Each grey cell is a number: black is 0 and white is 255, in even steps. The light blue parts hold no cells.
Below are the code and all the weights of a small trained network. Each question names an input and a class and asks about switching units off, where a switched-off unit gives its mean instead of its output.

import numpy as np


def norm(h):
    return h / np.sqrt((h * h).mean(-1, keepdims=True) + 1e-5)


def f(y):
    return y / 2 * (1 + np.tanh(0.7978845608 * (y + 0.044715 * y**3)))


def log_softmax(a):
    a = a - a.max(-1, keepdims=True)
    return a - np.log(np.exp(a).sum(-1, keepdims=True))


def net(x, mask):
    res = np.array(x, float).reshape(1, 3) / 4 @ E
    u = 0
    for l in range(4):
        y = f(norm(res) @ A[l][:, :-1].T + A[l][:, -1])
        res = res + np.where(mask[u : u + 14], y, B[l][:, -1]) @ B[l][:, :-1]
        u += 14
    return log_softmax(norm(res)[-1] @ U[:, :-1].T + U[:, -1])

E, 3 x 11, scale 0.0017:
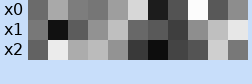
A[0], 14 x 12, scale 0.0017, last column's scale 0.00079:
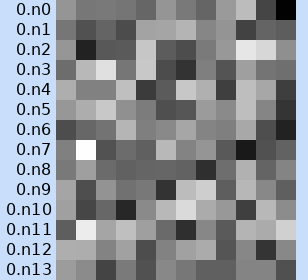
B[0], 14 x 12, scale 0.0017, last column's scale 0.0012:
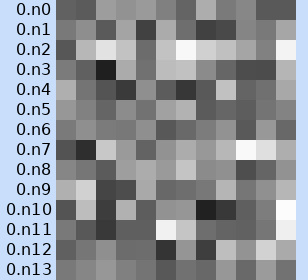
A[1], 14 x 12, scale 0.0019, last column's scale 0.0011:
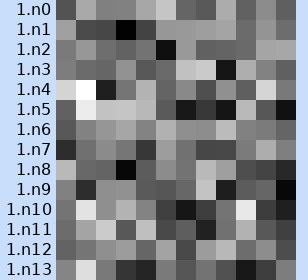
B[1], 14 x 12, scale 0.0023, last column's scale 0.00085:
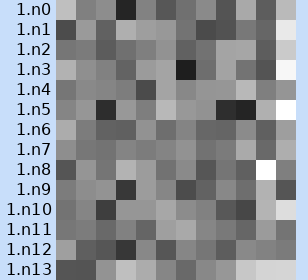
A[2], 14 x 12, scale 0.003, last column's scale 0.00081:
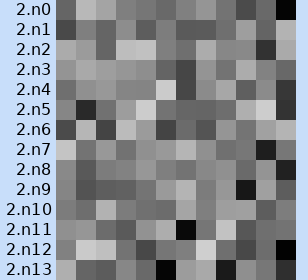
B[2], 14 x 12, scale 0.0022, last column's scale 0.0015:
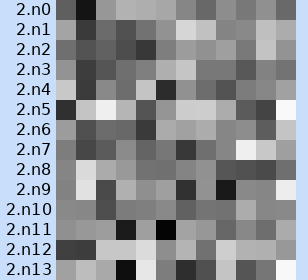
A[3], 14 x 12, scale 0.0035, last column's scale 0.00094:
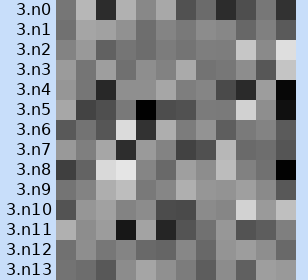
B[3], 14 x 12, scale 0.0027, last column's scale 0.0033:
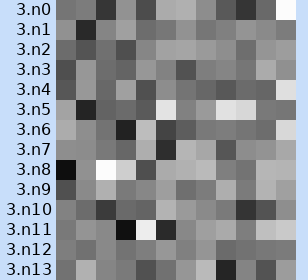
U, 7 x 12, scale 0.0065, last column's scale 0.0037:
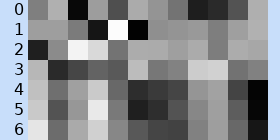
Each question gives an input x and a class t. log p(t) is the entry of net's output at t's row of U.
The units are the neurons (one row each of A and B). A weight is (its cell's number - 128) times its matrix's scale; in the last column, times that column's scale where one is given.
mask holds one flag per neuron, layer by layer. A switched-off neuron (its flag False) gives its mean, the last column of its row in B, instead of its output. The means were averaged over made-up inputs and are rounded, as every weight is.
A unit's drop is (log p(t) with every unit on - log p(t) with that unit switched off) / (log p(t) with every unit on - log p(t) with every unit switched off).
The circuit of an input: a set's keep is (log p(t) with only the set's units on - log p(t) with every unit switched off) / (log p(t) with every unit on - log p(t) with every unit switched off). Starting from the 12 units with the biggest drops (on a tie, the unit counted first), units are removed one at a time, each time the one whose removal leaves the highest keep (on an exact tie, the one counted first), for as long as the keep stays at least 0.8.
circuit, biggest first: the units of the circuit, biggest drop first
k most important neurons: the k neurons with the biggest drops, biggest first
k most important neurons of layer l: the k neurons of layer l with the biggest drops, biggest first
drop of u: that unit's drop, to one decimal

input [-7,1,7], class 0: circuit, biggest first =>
(1.n5, 1.n10, 3.n0)
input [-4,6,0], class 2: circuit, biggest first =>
(2.n5)
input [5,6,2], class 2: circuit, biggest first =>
(2.n5, 0.n2)
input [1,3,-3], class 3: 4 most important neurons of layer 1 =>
(1.n13, 1.n5, 1.n10, 1.n8)
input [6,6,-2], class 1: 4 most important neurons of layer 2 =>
(2.n11, 2.n12, 2.n4, 2.n0)
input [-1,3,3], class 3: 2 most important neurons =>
(0.n11, 0.n3)
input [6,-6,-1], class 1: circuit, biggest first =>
(2.n11, 2.n4, 3.n11)
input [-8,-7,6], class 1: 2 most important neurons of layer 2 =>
(2.n13, 2.n5)
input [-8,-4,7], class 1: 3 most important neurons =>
(2.n13, 0.n10, 2.n9)
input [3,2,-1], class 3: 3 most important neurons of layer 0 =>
(0.n2, 0.n4, 0.n9)
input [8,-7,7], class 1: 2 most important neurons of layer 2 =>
(2.n11, 2.n9)
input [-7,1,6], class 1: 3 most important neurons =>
(2.n13, 0.n10, 1.n1)
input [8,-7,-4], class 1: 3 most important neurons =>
(2.n11, 0.n2, 2.n5)
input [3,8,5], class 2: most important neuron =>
(2.n5)
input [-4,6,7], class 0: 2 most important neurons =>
(1.n5, 0.n7)
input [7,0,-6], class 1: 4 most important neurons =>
(2.n11, 1.n5, 0.n11, 0.n3)
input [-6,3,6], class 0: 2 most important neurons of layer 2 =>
(2.n11, 2.n4)
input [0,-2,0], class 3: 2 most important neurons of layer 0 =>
(0.n7, 0.n2)
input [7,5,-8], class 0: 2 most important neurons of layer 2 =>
(2.n9, 2.n13)
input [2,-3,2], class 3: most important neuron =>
(0.n11)
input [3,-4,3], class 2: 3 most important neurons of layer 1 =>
(1.n3, 1.n2, 1.n1)
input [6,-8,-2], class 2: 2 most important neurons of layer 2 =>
(2.n12, 2.n13)
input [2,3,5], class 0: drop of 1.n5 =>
0.1
